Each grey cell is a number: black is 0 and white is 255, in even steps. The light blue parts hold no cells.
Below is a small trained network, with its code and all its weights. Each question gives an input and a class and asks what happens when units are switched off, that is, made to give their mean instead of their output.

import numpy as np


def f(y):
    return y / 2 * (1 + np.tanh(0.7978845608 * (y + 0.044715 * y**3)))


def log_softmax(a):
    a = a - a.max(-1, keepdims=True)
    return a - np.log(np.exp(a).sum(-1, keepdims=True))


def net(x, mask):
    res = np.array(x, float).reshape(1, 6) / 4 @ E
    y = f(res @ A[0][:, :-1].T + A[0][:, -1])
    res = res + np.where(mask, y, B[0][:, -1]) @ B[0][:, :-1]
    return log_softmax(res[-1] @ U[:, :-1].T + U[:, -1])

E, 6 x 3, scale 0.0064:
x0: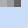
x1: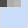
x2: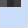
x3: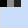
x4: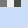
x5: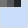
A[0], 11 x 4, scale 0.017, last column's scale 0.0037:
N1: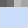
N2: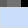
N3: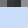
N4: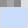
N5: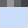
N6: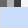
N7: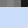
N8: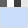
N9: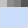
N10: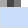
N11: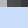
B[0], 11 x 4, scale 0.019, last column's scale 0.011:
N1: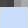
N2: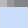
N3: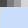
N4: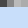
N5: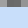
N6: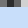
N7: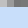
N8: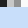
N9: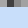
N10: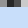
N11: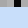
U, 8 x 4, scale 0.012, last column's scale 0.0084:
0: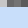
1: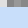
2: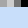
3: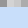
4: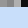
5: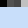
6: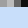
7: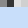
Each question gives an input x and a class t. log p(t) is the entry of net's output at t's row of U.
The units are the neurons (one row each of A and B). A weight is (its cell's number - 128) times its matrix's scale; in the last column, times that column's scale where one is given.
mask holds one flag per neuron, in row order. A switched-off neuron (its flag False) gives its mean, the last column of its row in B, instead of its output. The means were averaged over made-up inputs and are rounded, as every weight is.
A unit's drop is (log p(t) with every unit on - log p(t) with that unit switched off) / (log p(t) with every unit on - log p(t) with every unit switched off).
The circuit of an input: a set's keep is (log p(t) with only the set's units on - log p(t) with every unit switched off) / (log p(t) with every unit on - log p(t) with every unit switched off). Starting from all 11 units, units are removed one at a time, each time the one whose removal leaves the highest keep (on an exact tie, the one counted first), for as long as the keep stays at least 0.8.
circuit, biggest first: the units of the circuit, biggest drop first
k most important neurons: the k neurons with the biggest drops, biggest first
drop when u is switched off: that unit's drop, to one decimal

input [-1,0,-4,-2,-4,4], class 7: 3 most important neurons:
[N8, N11, N6]
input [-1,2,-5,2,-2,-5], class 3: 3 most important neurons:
[N6, N10, N3]
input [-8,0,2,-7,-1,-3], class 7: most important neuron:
[N8]
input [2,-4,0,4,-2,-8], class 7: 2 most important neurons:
[N8, N11]
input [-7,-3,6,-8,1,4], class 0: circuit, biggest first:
[N8, N11]
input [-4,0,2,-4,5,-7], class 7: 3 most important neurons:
[N8, N11, N1]
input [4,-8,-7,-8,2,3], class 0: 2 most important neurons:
[N11, N10]
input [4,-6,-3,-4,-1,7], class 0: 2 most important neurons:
[N8, N11]
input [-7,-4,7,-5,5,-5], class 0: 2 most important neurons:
[N8, N3]
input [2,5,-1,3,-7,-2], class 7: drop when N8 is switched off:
0.7
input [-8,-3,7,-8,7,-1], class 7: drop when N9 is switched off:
0.0
